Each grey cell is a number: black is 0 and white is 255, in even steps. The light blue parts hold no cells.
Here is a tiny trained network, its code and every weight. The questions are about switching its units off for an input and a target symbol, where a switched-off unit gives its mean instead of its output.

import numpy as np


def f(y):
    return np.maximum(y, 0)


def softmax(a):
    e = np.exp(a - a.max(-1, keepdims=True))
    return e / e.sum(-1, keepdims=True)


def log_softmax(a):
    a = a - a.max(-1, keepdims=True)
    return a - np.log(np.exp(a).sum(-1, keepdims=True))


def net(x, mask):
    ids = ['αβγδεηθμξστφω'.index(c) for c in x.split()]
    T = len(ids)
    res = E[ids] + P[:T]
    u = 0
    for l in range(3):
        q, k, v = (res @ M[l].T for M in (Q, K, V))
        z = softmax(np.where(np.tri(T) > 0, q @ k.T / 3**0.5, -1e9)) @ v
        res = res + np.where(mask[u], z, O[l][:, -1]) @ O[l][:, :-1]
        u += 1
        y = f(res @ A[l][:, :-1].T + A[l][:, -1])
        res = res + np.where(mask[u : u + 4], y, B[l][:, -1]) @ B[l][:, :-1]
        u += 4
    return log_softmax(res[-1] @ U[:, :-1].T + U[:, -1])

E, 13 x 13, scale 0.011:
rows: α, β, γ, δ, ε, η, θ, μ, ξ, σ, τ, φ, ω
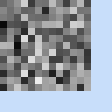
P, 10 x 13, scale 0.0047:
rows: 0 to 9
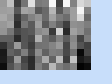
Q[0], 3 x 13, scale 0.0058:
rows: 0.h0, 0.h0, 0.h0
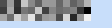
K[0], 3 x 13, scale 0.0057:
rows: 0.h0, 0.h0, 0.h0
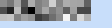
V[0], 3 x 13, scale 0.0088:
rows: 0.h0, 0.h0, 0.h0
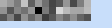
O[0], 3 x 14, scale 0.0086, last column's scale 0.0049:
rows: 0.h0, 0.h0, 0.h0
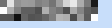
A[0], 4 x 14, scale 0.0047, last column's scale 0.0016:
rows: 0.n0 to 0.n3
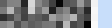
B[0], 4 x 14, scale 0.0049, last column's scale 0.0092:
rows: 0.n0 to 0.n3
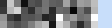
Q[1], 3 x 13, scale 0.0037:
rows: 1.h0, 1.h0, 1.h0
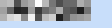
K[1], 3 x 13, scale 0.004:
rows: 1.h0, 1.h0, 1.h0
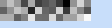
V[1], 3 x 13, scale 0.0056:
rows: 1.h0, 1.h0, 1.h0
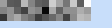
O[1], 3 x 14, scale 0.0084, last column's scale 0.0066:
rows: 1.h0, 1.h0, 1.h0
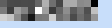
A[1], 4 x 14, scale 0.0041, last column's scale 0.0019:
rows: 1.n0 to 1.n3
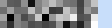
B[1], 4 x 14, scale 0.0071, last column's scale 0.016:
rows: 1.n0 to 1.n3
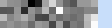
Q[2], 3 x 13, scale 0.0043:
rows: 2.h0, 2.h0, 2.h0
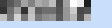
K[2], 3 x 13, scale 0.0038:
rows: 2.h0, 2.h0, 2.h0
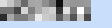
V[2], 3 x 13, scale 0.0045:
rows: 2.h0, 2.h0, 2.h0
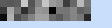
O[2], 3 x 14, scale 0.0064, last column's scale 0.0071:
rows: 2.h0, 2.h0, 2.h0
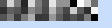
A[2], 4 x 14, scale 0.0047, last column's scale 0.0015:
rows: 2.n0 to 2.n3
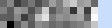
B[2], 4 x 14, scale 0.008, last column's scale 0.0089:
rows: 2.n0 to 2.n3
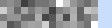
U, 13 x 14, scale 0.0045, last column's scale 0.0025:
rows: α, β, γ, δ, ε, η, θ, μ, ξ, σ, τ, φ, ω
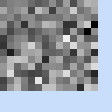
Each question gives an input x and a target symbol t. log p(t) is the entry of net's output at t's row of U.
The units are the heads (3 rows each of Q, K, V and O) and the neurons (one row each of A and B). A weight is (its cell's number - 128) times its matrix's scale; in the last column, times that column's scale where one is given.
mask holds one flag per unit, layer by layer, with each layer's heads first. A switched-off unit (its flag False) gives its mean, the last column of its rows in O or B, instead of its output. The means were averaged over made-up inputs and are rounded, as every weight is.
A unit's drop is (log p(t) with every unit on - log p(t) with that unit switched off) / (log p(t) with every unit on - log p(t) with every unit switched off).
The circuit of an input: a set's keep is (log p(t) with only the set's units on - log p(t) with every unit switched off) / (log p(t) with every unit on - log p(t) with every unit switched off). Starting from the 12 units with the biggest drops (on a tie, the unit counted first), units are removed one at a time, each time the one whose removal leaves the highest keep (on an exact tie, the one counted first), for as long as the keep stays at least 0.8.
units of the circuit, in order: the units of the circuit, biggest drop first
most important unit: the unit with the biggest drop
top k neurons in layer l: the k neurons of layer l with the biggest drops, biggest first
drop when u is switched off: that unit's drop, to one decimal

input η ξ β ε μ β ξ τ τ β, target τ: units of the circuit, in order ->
(1.h0; 0.h0)
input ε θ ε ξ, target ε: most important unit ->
2.h0
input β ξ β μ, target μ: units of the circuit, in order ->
(0.h0; 1.h0)
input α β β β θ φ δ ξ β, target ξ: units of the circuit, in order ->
(0.n1; 0.n3; 1.h0)
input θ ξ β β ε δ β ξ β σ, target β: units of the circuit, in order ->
(2.h0; 1.n2; 0.n2; 2.n1)
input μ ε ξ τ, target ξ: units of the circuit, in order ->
(1.h0; 0.n1; 0.n3)
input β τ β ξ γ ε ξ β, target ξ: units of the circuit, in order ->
(0.n1; 1.h0)
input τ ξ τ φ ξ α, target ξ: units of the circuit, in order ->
(1.h0; 0.n1; 0.n3)
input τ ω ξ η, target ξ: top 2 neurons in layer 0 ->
(0.n1; 0.n0)
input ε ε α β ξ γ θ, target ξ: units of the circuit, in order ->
(1.h0; 0.n1)
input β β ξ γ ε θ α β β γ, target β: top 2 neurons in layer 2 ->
(2.n1; 2.n3)
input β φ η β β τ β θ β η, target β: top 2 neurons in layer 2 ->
(2.n3; 2.n1)
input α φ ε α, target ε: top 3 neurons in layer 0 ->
(0.n0; 0.n1; 0.n2)
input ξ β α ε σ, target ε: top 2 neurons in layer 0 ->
(0.n2; 0.n0)
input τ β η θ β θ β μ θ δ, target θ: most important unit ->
1.h0
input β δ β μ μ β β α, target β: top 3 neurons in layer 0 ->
(0.n2; 0.n1; 0.n0)
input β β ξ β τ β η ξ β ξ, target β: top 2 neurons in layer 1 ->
(1.n2; 1.n3)
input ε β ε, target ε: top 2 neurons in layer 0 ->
(0.n2; 0.n3)
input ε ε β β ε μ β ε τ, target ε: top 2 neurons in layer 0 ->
(0.n3; 0.n1)
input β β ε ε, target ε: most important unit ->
2.h0
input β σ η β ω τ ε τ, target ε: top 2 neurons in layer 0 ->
(0.n2; 0.n1)
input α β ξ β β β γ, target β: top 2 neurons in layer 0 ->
(0.n2; 0.n1)
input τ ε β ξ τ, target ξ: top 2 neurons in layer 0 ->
(0.n1; 0.n3)
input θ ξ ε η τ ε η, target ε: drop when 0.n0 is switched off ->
0.1
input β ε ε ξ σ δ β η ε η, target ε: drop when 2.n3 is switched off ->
0.0
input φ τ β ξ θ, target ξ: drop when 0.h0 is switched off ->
0.1
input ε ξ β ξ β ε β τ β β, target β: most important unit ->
0.n2
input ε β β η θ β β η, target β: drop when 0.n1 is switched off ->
0.2
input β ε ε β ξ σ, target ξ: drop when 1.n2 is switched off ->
-0.1
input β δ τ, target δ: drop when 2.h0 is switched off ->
0.7
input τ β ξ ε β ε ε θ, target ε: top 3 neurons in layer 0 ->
(0.n2; 0.n0; 0.n1)
